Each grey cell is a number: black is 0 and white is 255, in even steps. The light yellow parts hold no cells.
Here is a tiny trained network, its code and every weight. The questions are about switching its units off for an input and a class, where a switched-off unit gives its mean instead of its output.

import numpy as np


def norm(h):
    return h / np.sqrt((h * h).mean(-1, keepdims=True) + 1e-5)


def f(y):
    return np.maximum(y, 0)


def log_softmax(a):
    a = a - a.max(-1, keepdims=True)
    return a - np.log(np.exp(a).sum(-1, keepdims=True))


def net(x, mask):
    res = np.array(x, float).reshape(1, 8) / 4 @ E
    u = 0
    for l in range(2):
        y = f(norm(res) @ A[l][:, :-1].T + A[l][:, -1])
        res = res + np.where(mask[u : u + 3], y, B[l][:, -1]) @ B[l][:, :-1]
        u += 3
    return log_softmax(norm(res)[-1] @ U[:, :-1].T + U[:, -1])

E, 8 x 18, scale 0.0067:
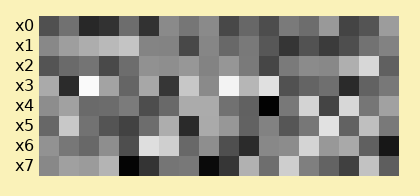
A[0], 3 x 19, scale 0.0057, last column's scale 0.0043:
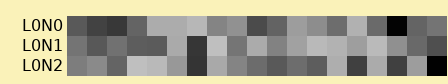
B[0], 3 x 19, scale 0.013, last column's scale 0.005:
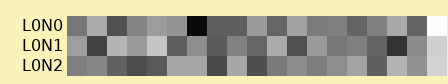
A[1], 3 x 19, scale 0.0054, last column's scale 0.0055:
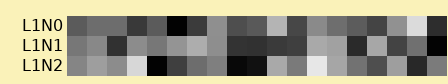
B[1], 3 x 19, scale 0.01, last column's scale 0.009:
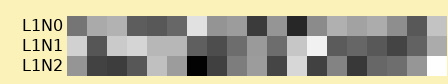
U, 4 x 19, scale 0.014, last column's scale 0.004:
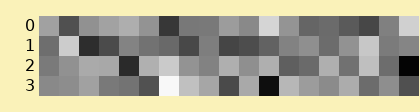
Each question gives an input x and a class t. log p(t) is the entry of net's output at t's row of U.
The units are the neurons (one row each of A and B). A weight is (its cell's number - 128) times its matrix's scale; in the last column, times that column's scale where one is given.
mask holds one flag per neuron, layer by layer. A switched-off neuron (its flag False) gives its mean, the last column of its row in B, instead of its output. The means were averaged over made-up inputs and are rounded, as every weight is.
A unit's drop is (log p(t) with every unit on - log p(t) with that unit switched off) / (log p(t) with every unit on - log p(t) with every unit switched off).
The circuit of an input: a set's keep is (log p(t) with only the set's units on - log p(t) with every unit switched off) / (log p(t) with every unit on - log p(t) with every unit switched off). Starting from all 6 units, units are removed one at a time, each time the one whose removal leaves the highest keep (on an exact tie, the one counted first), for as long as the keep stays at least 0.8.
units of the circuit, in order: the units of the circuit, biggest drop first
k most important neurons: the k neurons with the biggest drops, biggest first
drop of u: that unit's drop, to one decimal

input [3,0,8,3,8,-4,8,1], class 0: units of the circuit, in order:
L1N1
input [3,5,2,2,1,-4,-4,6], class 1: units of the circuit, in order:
L1N2, L1N0
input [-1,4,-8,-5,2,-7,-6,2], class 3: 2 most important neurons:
L1N0, L0N0
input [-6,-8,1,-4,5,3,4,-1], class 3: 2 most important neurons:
L1N2, L0N0
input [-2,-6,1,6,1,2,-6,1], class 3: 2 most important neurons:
L1N2, L1N0
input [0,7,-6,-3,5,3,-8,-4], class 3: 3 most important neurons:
L1N2, L0N0, L1N0
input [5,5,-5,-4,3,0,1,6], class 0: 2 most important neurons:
L1N1, L1N2
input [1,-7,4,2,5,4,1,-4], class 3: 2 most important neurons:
L1N2, L0N1
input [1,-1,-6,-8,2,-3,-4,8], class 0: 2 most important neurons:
L1N2, L1N1
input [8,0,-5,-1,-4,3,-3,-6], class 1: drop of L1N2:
0.3
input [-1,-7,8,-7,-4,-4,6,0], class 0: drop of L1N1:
0.1
